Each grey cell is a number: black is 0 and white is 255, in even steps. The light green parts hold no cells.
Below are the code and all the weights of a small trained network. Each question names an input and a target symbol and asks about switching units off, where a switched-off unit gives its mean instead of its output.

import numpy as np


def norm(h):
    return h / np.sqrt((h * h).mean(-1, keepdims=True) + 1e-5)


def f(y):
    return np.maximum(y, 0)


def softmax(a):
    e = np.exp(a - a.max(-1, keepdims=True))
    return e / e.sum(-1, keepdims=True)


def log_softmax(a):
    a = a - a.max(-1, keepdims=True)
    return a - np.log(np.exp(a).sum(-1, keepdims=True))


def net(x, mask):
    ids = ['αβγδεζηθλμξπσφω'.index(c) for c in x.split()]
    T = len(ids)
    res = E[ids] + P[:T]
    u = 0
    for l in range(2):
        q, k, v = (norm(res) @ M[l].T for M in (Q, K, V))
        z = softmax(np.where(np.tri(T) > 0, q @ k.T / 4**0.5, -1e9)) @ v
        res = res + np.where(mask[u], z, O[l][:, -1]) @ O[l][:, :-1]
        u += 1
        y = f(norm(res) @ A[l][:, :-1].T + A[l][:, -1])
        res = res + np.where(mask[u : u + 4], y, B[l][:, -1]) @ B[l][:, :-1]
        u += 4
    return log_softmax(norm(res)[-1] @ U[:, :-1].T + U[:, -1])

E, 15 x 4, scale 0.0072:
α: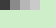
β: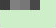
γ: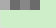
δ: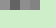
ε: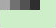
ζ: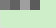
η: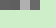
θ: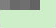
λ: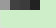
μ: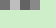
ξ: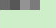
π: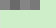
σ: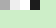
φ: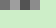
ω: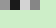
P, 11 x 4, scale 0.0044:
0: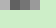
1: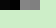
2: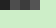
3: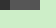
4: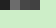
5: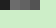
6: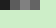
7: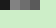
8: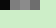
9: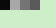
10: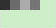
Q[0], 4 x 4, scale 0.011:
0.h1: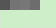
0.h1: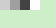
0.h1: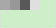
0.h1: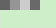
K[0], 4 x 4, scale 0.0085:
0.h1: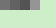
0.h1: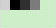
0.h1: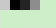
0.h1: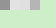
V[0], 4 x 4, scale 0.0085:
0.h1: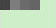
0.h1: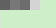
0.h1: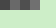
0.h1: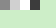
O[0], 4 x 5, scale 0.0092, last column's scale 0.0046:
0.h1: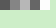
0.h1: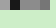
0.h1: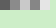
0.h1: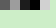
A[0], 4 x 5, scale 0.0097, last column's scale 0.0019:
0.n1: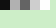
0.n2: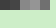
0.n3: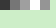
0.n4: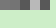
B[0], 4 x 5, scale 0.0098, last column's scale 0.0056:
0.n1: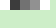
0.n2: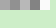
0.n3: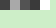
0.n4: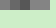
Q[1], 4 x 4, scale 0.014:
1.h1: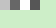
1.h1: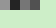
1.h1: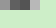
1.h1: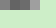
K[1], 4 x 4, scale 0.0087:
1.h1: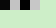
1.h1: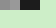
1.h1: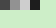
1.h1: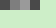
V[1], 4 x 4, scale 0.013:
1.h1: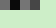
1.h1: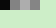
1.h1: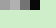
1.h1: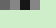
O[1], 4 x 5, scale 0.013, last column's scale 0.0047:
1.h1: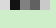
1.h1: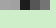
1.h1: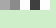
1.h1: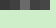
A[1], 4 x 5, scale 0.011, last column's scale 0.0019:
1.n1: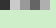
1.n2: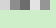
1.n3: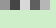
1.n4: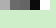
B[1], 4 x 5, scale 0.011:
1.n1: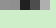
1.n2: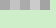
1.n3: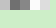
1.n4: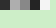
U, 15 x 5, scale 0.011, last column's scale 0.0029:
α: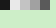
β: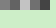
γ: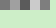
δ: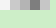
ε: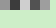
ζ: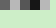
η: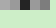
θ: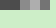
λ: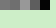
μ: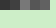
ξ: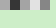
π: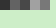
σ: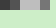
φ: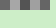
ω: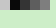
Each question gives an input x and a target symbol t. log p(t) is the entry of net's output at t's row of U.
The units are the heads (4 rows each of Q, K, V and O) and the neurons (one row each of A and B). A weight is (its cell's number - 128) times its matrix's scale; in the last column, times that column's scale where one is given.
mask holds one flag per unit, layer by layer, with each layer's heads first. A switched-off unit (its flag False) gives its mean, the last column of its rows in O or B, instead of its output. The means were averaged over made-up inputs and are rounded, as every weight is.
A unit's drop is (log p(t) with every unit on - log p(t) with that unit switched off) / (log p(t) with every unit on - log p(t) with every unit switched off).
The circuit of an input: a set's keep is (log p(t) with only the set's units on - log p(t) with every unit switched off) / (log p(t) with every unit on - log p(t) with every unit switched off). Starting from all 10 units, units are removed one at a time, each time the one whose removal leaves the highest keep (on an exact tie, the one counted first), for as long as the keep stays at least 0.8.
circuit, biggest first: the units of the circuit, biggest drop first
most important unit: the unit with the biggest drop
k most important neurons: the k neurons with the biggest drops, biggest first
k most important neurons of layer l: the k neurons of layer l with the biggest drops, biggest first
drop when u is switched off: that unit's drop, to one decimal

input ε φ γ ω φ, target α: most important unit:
0.h1
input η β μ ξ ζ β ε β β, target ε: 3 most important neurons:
[0.n2; 0.n1; 0.n3]
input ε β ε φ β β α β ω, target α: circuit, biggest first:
[0.h1; 1.h1; 0.n1]
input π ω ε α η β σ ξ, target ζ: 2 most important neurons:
[0.n1; 1.n4]
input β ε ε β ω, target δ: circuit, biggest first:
[0.h1; 1.h1]
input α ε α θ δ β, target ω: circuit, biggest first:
[1.h1; 0.h1; 0.n3]
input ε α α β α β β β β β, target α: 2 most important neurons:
[0.n2; 0.n1]
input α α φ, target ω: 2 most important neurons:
[0.n3; 0.n1]
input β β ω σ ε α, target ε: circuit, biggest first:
[1.h1; 0.n1; 0.h1]
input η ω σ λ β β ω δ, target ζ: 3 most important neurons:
[0.n1; 0.n2; 1.n4]
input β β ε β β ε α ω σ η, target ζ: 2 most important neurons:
[1.n4; 1.n3]
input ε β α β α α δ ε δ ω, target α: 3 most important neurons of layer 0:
[0.n1; 0.n2; 0.n3]
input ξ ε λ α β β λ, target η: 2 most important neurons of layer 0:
[0.n1; 0.n2]
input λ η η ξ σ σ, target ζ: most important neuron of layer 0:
[0.n1]
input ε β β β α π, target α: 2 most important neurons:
[0.n1; 0.n3]
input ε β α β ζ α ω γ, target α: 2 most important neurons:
[0.n1; 0.n2]
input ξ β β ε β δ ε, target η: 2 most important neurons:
[0.n1; 0.n3]
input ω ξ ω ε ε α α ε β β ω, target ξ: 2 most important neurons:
[0.n1; 0.n2]
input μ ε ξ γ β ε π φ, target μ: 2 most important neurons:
[0.n1; 0.n3]
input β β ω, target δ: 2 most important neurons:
[0.n3; 0.n1]
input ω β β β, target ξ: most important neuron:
[0.n3]
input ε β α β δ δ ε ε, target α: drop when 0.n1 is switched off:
0.8
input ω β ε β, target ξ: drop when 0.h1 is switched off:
0.6
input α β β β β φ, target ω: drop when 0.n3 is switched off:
0.4
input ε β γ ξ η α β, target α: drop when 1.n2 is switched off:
0.0
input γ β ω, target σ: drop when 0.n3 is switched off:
0.1
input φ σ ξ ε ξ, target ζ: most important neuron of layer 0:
[0.n3]
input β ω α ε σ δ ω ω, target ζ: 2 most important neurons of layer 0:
[0.n1; 0.n2]
